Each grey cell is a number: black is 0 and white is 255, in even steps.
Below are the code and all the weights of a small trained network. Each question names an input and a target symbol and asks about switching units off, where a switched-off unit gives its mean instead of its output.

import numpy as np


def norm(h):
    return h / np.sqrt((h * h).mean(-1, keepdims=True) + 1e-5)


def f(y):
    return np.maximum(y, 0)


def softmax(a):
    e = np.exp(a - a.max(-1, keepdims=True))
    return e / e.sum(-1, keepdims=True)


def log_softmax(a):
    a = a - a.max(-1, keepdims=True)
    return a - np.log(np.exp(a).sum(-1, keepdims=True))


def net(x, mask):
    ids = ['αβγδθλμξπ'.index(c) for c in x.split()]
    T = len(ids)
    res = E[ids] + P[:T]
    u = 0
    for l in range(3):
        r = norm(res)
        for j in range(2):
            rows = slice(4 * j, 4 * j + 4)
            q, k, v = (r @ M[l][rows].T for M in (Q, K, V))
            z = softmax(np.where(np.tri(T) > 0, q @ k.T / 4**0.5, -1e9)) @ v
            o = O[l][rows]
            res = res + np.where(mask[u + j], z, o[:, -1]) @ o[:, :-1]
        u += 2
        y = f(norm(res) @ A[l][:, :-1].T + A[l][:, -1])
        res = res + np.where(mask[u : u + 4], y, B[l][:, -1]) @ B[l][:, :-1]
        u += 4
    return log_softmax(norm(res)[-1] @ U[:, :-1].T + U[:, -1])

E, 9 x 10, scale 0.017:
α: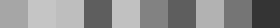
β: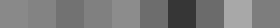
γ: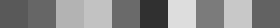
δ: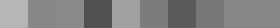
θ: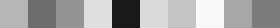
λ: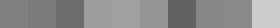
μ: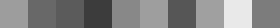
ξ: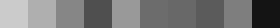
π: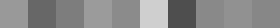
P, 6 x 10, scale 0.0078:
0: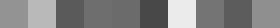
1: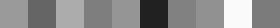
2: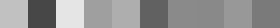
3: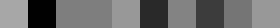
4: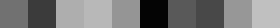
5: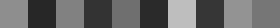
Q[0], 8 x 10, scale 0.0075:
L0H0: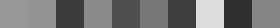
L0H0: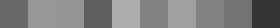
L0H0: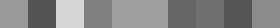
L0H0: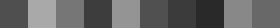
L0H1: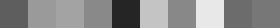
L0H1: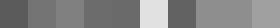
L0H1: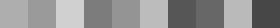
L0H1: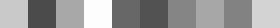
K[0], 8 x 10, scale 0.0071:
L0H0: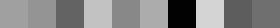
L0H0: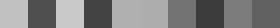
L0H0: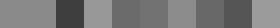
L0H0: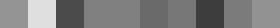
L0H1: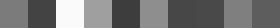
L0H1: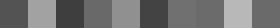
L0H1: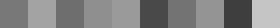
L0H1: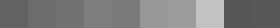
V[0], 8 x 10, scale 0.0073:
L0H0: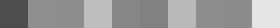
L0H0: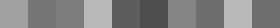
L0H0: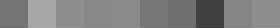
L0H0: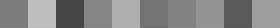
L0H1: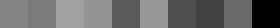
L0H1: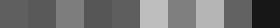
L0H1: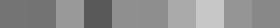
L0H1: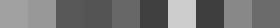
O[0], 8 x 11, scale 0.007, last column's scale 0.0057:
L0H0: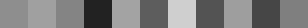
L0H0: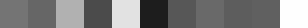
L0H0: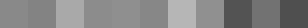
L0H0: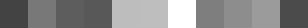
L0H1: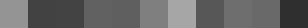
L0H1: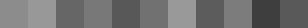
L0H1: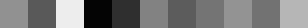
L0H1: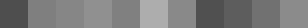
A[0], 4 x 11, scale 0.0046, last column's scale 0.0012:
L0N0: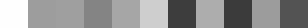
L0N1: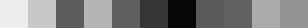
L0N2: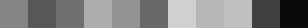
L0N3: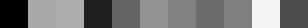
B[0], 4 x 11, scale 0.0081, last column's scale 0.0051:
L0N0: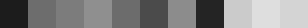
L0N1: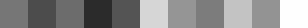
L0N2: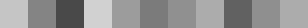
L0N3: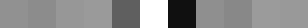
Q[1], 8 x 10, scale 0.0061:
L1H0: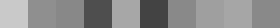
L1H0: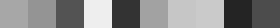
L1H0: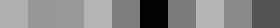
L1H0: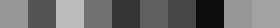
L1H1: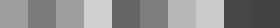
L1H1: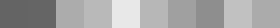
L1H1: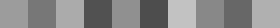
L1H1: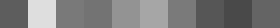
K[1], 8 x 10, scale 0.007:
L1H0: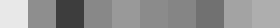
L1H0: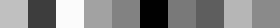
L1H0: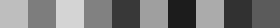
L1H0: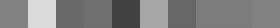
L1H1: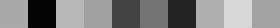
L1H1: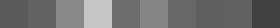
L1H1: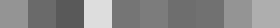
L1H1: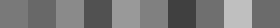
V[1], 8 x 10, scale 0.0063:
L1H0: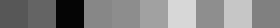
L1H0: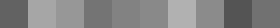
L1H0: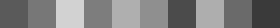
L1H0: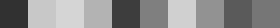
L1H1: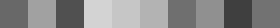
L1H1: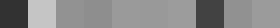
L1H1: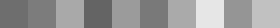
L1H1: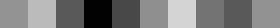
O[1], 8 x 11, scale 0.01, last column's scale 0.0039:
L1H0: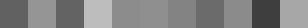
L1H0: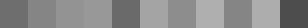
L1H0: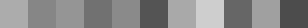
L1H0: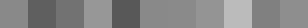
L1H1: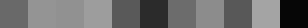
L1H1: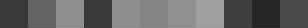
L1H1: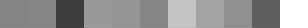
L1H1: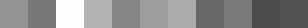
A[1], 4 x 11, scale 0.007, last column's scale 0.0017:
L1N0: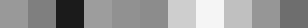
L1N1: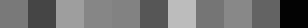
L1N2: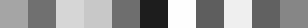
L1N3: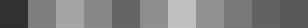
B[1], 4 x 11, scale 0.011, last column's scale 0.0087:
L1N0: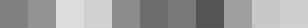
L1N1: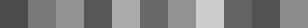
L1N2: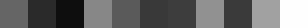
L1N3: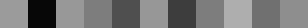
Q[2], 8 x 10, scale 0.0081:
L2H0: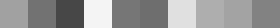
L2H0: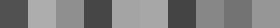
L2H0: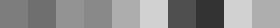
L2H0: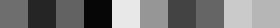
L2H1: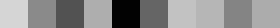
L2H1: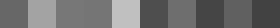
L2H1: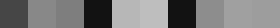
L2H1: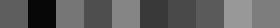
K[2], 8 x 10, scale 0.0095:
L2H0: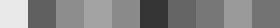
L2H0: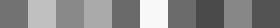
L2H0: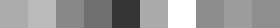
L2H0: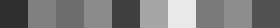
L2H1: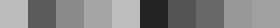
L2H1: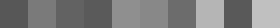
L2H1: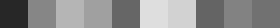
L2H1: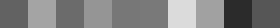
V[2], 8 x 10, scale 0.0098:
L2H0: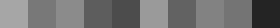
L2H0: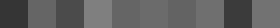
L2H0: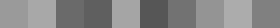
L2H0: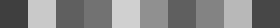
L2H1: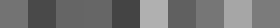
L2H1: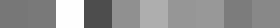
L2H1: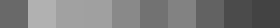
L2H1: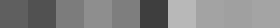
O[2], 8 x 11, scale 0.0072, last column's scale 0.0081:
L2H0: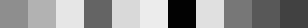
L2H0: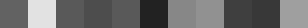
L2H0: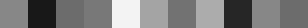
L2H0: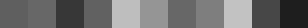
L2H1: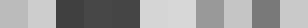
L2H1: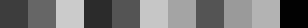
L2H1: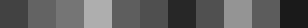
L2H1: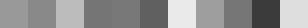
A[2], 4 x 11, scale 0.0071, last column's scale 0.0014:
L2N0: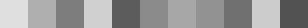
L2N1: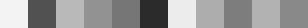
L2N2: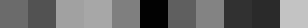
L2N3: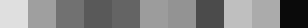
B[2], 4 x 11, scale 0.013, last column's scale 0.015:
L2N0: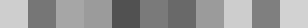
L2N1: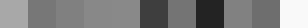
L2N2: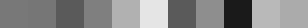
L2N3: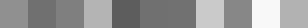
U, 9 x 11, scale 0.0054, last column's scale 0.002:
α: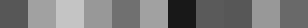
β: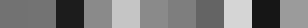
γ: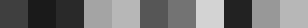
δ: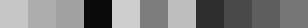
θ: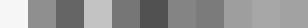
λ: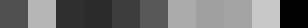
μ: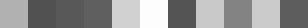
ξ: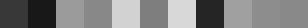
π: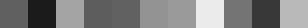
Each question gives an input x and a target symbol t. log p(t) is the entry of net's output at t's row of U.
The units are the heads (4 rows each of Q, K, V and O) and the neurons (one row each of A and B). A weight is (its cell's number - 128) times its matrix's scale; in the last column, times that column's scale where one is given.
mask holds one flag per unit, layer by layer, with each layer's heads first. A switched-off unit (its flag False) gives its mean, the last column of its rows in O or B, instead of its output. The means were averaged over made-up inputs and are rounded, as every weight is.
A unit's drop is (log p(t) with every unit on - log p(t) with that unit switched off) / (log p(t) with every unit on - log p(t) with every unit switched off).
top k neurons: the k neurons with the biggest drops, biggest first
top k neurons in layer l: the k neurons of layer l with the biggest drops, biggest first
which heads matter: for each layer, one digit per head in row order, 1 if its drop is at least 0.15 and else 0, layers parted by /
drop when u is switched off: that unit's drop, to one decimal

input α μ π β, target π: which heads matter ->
11 / 01 / 00
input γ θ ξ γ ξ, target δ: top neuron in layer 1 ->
[L1N2]
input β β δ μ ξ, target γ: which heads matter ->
11 / 01 / 00
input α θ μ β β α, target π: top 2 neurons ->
[L0N0; L1N3]
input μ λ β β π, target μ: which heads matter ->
01 / 00 / 10
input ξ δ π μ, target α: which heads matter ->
01 / 01 / 00
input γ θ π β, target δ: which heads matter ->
10 / 10 / 00
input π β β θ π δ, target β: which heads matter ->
11 / 10 / 00
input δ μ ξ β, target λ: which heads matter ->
11 / 01 / 11
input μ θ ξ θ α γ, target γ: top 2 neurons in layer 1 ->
[L1N2; L1N1]
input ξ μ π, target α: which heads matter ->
01 / 01 / 00
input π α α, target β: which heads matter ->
00 / 10 / 00
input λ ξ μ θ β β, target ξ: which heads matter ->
11 / 00 / 11
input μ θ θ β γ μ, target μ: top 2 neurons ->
[L1N2; L2N1]
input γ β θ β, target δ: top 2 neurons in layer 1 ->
[L1N2; L1N3]
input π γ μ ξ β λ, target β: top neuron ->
[L1N2]
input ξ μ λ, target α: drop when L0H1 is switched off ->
0.6
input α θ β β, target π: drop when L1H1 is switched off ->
0.8
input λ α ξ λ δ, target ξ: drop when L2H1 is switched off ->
0.3
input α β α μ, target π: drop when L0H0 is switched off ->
0.5
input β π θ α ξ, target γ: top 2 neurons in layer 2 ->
[L2N2; L2N1]
